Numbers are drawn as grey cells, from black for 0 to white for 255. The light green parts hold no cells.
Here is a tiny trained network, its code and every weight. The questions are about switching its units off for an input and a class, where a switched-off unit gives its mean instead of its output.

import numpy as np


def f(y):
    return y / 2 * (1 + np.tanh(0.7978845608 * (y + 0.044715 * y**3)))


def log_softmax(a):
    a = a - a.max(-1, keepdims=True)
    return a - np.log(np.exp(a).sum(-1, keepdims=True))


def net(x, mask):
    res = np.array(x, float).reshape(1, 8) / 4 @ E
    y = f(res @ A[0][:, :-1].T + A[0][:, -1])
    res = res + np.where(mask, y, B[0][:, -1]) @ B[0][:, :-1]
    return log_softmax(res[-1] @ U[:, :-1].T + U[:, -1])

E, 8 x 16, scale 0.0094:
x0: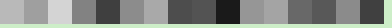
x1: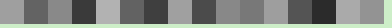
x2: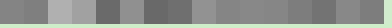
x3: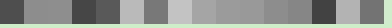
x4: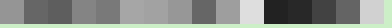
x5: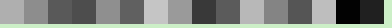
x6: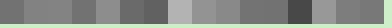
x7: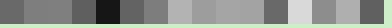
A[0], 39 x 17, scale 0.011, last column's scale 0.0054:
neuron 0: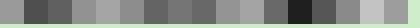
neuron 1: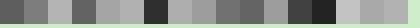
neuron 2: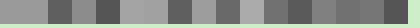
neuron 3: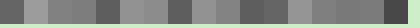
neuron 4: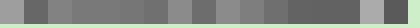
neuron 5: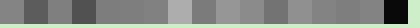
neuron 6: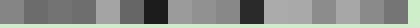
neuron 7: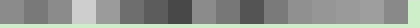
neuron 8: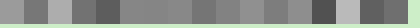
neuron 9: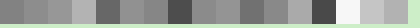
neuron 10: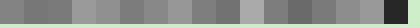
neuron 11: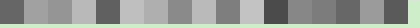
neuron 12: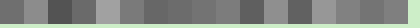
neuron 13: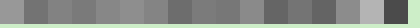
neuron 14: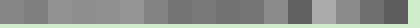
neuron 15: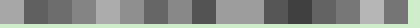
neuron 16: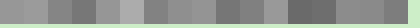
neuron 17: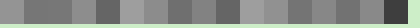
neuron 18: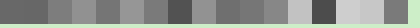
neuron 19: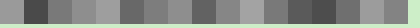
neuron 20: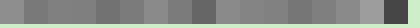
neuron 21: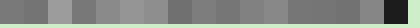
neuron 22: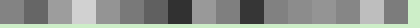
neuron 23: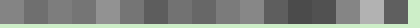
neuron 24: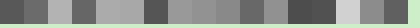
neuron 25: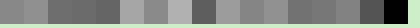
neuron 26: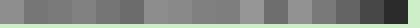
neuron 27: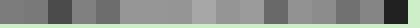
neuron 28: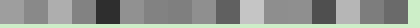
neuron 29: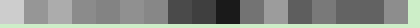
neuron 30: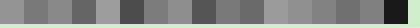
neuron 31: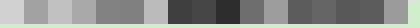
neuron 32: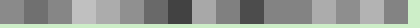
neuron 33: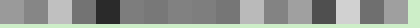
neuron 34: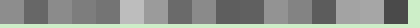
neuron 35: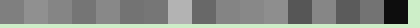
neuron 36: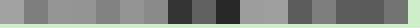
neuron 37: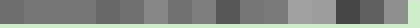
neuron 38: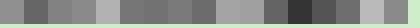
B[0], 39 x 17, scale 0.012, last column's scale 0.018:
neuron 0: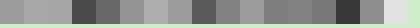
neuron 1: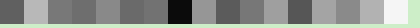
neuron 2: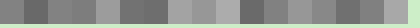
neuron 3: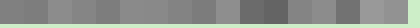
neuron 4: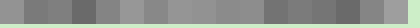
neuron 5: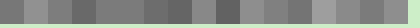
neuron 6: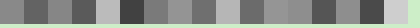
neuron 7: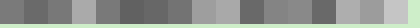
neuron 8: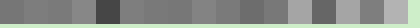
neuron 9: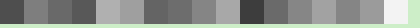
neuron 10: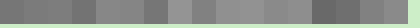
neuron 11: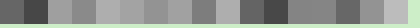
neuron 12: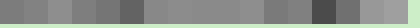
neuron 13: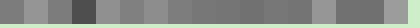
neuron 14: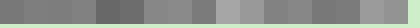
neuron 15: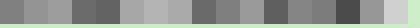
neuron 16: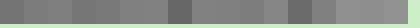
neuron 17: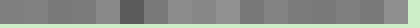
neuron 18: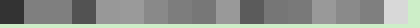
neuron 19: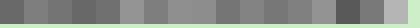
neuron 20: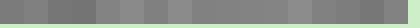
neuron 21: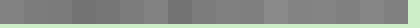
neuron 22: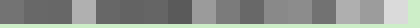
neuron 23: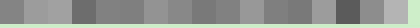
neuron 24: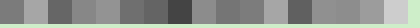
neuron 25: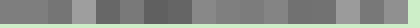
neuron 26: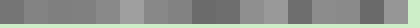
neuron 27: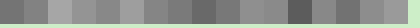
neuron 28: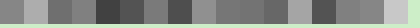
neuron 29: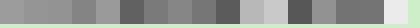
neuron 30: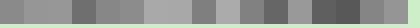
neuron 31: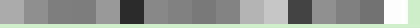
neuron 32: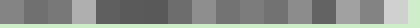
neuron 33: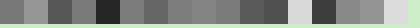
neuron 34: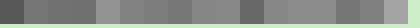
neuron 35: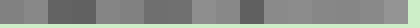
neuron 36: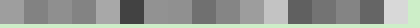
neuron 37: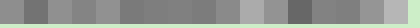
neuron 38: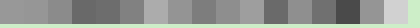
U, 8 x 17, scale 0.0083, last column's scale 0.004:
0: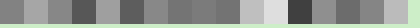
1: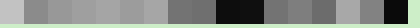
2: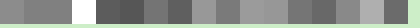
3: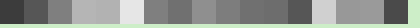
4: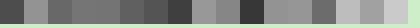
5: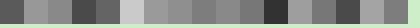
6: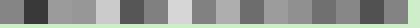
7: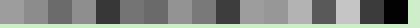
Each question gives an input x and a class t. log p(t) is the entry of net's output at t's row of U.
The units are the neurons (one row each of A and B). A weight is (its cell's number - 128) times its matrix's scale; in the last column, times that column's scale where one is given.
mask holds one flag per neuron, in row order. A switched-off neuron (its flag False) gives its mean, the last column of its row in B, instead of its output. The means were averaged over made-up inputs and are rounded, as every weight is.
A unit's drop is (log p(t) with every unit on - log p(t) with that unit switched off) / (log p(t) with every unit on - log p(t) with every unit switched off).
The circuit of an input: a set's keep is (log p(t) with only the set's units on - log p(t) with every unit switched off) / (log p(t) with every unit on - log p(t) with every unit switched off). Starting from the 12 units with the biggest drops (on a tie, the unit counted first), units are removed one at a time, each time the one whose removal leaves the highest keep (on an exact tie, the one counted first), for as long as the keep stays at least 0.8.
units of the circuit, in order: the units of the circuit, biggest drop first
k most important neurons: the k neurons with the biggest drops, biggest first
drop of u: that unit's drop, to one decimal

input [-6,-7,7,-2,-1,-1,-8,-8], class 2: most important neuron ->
[neuron 32]
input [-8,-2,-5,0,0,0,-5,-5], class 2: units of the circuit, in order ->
[neuron 9; neuron 32; neuron 18]
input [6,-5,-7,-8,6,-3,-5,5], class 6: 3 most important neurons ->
[neuron 1; neuron 11; neuron 2]
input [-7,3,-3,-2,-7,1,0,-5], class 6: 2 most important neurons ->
[neuron 6; neuron 1]
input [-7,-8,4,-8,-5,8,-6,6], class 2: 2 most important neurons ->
[neuron 9; neuron 18]
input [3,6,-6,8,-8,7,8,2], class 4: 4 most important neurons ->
[neuron 31; neuron 0; neuron 36; neuron 25]
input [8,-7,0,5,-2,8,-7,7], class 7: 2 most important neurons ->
[neuron 33; neuron 28]
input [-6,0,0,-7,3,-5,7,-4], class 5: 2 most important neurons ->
[neuron 0; neuron 15]
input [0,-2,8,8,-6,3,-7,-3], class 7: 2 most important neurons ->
[neuron 1; neuron 9]
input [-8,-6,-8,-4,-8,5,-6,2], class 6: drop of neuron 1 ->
0.3
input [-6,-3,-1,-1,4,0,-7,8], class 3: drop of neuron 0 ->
0.2
